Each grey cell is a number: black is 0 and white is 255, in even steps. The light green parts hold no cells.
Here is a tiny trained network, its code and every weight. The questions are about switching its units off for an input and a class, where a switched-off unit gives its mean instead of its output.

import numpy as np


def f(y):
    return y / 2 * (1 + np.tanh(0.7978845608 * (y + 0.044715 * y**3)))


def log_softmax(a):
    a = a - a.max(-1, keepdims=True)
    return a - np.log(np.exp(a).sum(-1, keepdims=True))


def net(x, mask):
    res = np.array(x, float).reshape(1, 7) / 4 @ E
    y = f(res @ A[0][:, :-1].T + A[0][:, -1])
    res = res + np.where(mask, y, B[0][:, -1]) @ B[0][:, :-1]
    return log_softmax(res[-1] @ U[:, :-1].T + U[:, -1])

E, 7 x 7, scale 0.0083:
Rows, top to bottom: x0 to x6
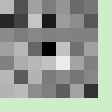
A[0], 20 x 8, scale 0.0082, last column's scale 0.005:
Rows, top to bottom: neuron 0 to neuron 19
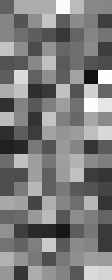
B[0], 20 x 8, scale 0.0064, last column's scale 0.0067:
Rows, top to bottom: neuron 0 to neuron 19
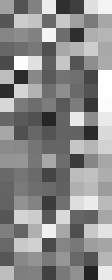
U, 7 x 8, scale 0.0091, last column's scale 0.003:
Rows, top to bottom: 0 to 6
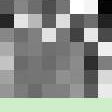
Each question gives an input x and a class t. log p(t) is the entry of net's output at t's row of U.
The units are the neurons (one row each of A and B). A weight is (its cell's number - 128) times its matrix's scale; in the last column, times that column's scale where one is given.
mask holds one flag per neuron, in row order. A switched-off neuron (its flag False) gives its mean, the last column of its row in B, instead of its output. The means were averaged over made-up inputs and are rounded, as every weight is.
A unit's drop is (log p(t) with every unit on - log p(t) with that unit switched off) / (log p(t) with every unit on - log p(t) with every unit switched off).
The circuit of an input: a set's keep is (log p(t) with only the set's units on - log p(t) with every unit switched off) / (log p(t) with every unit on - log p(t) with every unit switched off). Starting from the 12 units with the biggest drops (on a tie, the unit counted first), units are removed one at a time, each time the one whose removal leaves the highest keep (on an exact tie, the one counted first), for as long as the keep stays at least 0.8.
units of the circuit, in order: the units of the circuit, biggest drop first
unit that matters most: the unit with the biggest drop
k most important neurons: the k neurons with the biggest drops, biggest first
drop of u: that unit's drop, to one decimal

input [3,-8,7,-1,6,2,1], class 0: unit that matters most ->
neuron 8
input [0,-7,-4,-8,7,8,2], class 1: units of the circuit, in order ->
(neuron 15; neuron 1)
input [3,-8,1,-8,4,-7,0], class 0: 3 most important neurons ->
(neuron 8; neuron 14; neuron 6)
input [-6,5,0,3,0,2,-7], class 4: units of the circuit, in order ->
(neuron 7; neuron 9)
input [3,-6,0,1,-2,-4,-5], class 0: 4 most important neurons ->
(neuron 14; neuron 8; neuron 5; neuron 3)
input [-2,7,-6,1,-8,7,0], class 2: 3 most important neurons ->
(neuron 16; neuron 2; neuron 8)
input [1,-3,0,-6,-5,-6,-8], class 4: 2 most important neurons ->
(neuron 9; neuron 7)
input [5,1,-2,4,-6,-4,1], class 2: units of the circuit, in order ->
(neuron 16; neuron 2)
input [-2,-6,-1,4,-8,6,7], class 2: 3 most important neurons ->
(neuron 16; neuron 2; neuron 19)
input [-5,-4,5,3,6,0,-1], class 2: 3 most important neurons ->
(neuron 0; neuron 19; neuron 11)
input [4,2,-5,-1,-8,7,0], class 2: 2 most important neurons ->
(neuron 16; neuron 2)
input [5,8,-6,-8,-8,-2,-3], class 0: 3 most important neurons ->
(neuron 10; neuron 12; neuron 13)
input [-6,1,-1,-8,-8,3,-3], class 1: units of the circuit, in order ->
(neuron 4; neuron 15)
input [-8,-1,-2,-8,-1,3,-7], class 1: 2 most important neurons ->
(neuron 4; neuron 15)
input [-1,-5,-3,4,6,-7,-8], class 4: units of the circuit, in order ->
(neuron 7)
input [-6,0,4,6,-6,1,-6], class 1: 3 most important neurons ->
(neuron 6; neuron 0; neuron 5)
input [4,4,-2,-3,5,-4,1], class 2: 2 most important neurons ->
(neuron 0; neuron 8)
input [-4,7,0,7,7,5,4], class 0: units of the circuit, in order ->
(neuron 12; neuron 0)
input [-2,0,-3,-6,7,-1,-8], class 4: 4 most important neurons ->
(neuron 9; neuron 7; neuron 19; neuron 16)
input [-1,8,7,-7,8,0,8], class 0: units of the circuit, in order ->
(neuron 12)
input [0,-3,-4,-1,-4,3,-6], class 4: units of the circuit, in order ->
(neuron 19; neuron 7)
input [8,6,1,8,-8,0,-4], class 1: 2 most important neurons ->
(neuron 6; neuron 0)
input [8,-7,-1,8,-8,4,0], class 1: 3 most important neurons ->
(neuron 6; neuron 18; neuron 0)
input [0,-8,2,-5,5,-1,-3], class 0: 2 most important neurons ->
(neuron 8; neuron 14)
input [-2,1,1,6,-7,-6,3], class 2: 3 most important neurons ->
(neuron 16; neuron 2; neuron 19)
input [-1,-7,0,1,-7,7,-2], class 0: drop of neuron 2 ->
-0.1
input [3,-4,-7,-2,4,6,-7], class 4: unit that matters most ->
neuron 19
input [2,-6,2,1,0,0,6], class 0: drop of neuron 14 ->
0.2
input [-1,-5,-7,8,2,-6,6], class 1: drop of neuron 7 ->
0.2
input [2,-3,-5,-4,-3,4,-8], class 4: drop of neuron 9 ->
0.1
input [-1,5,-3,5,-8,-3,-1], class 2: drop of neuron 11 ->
0.0
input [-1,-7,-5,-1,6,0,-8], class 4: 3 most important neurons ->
(neuron 7; neuron 9; neuron 19)
